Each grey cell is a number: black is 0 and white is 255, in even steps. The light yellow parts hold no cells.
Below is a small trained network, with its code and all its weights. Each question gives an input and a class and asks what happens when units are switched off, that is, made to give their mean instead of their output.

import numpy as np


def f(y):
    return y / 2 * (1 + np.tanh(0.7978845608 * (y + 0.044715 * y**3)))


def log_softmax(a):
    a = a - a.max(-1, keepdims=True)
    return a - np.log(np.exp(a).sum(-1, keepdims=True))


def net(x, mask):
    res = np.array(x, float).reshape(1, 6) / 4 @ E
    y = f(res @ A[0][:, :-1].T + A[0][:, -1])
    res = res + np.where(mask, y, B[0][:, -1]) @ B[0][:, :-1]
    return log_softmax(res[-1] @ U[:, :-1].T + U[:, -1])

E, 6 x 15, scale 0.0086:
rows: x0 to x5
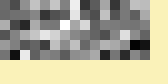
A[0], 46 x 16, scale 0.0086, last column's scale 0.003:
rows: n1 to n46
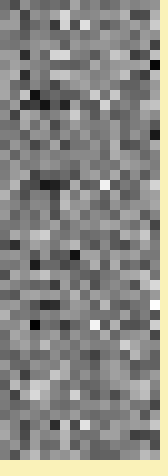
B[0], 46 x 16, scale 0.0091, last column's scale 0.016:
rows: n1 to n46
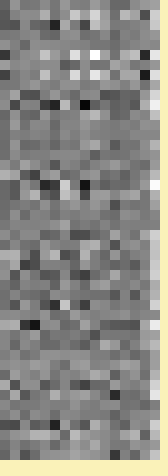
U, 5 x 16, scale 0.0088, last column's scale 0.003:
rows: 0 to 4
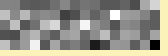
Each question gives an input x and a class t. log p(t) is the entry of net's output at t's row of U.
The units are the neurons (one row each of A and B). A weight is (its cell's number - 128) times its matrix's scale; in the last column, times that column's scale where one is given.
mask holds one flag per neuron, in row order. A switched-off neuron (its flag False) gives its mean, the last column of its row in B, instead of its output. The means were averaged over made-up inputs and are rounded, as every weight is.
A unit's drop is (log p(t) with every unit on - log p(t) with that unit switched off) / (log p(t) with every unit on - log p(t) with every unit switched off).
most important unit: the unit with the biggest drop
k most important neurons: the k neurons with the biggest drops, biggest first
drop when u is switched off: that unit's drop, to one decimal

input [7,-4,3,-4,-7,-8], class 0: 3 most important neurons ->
[n6, n8, n2]
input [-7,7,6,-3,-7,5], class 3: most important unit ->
n20
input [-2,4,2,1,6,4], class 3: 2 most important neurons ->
[n40, n26]
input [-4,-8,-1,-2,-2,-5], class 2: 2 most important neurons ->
[n11, n19]
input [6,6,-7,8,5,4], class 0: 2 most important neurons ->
[n6, n8]
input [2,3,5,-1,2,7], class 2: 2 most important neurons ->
[n11, n19]
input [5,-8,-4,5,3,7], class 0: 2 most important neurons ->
[n6, n8]
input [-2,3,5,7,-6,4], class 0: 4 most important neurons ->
[n6, n8, n2, n40]
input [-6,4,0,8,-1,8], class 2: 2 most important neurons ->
[n11, n19]
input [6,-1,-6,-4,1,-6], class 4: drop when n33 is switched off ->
0.2
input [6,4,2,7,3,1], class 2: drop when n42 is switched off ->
0.0
